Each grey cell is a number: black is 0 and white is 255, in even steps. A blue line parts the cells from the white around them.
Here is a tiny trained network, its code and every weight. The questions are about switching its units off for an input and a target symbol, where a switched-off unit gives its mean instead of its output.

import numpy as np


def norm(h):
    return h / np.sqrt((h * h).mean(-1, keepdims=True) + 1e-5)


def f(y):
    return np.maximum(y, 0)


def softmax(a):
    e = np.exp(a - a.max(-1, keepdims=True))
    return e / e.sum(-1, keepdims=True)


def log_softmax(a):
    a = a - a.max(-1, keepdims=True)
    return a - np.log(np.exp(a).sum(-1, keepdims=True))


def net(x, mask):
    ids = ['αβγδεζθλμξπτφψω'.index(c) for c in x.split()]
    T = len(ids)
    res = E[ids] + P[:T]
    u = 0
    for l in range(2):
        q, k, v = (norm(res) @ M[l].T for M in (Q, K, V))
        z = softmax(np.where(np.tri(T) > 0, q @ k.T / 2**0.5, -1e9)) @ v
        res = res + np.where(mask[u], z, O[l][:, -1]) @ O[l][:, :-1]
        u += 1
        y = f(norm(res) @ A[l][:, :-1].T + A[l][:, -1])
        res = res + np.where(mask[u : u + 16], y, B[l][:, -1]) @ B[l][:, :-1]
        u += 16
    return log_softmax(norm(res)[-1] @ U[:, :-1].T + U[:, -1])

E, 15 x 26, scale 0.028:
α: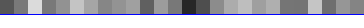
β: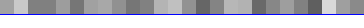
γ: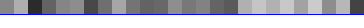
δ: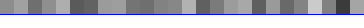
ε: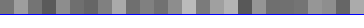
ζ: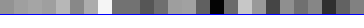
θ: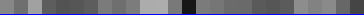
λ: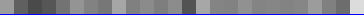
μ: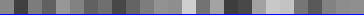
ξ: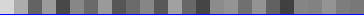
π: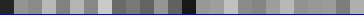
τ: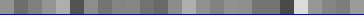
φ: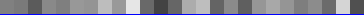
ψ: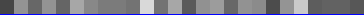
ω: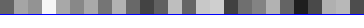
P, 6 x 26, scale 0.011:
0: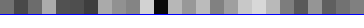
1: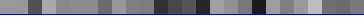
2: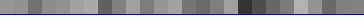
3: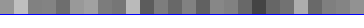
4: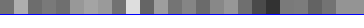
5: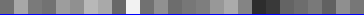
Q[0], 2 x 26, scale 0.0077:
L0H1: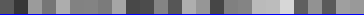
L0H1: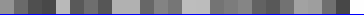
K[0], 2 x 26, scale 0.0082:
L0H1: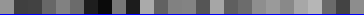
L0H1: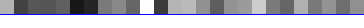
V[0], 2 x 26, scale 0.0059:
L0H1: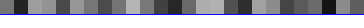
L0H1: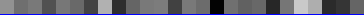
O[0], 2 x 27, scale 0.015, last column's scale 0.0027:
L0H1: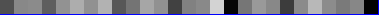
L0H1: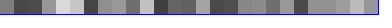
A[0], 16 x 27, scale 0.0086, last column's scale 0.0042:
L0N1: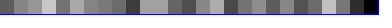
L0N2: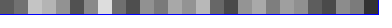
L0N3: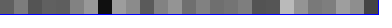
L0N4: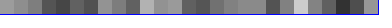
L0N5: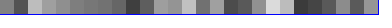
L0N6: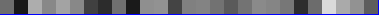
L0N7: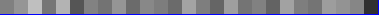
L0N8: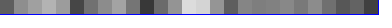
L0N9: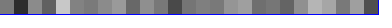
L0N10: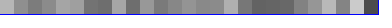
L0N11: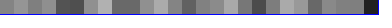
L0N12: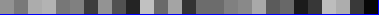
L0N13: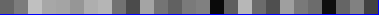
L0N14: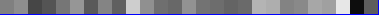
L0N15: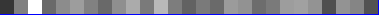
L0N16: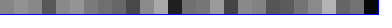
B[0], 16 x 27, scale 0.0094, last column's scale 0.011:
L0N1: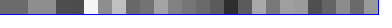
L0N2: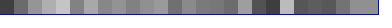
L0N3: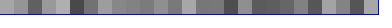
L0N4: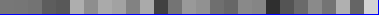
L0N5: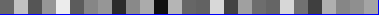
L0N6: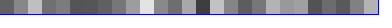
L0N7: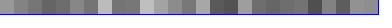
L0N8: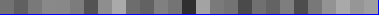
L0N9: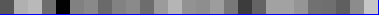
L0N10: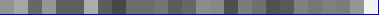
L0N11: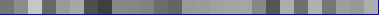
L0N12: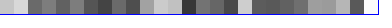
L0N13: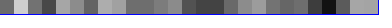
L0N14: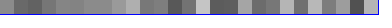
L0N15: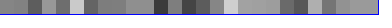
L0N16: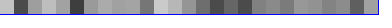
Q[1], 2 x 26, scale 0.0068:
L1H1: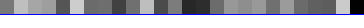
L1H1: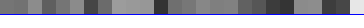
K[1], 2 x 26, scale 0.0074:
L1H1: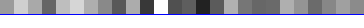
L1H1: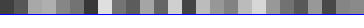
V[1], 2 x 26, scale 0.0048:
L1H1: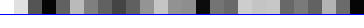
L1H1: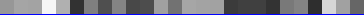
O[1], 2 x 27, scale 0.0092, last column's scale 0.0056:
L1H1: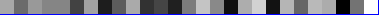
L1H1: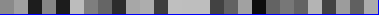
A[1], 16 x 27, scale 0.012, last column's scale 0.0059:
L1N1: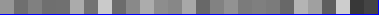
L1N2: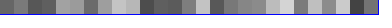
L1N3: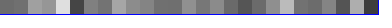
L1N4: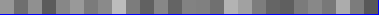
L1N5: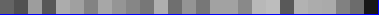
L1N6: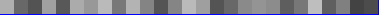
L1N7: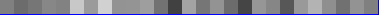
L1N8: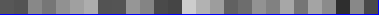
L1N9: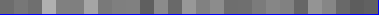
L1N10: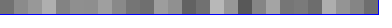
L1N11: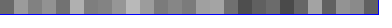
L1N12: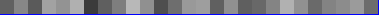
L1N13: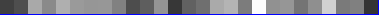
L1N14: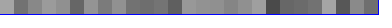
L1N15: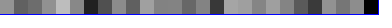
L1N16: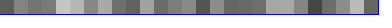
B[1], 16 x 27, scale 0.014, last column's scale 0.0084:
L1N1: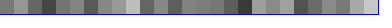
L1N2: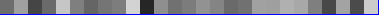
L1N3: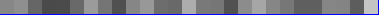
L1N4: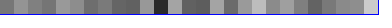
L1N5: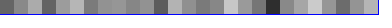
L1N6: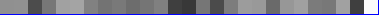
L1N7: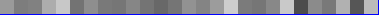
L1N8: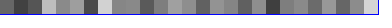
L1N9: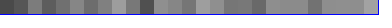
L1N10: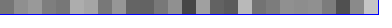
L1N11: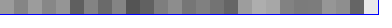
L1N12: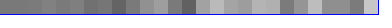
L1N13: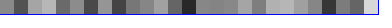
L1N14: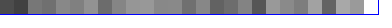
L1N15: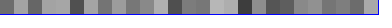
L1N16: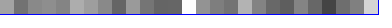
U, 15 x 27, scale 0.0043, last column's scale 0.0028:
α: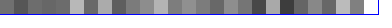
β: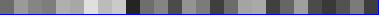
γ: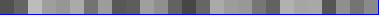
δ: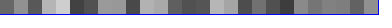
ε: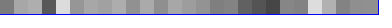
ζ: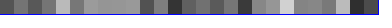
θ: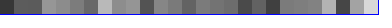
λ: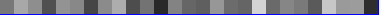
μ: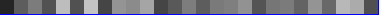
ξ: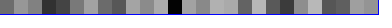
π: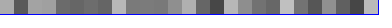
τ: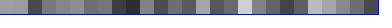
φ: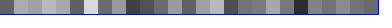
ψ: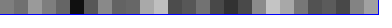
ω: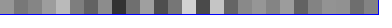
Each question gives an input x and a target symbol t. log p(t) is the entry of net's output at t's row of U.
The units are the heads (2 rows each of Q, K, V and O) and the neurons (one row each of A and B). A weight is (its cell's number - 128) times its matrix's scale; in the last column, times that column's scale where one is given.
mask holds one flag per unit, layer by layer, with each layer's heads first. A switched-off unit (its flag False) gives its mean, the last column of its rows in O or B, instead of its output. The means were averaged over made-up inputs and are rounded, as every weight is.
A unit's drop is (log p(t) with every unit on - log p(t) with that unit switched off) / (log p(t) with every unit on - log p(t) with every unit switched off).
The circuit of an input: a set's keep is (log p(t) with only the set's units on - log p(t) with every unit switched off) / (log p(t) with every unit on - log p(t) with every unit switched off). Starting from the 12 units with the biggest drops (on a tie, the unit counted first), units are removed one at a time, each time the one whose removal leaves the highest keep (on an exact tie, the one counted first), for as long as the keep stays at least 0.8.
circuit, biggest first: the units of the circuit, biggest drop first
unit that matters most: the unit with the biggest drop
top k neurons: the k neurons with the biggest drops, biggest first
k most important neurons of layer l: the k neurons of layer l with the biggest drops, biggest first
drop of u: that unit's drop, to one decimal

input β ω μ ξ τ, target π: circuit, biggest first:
L0H1
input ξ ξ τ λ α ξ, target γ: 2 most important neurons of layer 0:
L0N15, L0N12
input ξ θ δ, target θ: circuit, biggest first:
L1N8, L0N12, L1H1
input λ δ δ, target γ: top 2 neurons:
L1N13, L0N12
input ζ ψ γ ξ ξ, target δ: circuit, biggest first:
L0H1, L1N15, L1H1
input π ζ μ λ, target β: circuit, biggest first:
L1H1, L0N12, L1N10, L1N16
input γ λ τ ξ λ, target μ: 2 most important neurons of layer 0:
L0N12, L0N3
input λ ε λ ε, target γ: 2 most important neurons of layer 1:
L1N13, L1N5
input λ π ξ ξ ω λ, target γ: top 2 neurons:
L1N13, L0N12
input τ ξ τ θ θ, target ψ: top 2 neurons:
L0N6, L0N9
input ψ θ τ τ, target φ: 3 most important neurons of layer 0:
L0N2, L0N12, L0N9
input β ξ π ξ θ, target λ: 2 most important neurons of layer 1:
L1N4, L1N1
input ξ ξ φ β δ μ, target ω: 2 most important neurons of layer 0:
L0N5, L0N6
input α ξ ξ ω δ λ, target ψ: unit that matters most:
L1H1
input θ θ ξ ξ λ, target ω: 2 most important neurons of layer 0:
L0N6, L0N12
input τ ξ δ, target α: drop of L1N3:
0.0
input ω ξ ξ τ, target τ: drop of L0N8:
0.1
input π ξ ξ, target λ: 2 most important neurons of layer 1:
L1N1, L1N4
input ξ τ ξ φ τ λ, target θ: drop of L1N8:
0.5
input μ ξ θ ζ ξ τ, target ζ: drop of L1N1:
0.3
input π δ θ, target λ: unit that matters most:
L0N4
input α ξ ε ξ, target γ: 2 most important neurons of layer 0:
L0N4, L0N12
